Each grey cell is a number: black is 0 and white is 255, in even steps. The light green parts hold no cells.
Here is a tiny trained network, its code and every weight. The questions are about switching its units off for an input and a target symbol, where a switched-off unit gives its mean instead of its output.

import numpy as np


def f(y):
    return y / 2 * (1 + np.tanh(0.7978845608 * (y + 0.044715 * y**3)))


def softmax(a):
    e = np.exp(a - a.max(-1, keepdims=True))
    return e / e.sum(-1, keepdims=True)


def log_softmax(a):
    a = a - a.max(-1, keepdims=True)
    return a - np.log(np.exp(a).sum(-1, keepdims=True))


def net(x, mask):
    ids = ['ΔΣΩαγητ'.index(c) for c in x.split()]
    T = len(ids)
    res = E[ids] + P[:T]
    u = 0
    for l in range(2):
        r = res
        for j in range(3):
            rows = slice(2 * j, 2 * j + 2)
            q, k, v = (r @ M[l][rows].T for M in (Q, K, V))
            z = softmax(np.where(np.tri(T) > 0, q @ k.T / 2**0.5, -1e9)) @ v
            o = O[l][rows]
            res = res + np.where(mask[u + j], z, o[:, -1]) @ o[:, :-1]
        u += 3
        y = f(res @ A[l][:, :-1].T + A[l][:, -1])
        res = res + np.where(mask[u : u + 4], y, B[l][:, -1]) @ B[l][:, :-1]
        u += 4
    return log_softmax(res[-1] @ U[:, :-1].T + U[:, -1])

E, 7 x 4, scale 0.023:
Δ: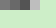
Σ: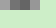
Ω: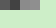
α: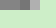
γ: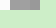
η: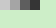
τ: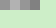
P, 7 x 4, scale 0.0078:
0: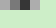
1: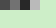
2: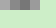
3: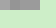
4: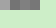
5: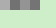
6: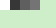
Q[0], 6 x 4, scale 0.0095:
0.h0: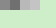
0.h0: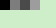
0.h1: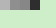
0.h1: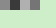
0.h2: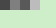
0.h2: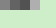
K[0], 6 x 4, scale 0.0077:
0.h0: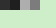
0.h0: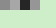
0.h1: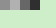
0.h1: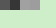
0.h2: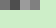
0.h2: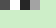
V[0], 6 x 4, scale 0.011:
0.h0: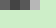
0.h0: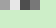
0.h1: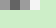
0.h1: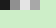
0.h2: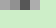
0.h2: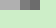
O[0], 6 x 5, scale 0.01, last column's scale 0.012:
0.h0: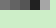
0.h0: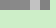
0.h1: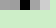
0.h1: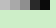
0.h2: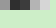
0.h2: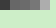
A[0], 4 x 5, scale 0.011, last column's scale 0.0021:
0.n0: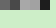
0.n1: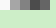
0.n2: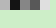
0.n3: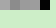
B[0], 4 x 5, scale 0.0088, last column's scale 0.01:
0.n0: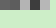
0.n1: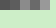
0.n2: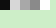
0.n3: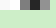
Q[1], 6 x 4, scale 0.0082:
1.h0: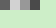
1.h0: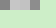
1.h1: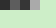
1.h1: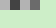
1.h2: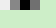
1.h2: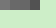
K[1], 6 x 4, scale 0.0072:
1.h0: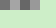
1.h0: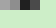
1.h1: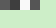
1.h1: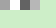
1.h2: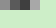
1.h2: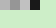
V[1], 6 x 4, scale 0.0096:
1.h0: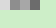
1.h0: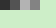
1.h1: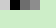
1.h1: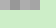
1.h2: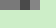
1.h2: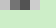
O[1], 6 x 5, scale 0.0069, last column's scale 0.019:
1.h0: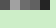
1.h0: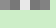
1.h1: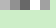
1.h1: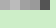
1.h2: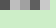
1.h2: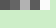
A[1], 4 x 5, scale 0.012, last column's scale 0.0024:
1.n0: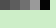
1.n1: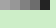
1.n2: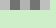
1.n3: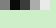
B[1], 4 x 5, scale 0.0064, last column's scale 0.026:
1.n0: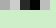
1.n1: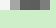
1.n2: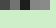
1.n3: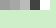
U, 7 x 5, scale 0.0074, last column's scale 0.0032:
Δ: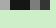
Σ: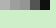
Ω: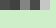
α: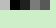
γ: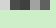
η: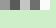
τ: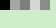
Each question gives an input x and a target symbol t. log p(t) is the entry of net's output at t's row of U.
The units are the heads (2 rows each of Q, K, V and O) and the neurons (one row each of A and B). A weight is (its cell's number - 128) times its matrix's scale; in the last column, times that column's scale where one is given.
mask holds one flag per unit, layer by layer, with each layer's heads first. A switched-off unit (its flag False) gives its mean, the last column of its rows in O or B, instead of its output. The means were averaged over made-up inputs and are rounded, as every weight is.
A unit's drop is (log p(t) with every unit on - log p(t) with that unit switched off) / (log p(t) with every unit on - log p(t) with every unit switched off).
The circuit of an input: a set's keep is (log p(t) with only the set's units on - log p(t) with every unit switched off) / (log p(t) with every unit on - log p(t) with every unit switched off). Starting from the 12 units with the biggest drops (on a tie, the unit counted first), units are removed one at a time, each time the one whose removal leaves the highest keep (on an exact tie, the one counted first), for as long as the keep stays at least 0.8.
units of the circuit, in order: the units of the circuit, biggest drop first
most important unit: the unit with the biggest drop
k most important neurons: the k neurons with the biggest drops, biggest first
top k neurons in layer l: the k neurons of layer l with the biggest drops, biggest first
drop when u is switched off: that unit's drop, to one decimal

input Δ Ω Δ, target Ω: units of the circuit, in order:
[0.h0; 1.h1; 0.n2]
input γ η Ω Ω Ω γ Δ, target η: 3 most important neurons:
[0.n0; 0.n3; 1.n2]
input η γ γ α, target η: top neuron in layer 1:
[1.n3]
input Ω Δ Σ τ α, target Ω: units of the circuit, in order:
[1.h1; 0.h0; 0.n2]
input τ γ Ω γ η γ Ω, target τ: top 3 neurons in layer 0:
[0.n2; 0.n0; 0.n1]
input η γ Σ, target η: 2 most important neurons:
[1.n3; 0.n0]
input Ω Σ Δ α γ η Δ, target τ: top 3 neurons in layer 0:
[0.n2; 0.n0; 0.n1]
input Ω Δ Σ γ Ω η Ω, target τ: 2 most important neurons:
[0.n2; 1.n3]
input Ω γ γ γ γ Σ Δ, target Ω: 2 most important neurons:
[0.n2; 1.n3]
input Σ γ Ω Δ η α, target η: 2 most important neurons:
[0.n2; 0.n3]
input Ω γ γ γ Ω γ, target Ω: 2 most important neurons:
[0.n2; 0.n1]
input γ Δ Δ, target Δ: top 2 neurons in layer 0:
[0.n3; 0.n0]
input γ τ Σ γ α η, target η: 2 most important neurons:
[0.n2; 0.n0]
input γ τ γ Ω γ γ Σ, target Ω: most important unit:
0.h1
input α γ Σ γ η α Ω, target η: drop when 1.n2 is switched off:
0.1
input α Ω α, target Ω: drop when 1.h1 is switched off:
0.4
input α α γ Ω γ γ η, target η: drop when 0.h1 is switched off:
0.4
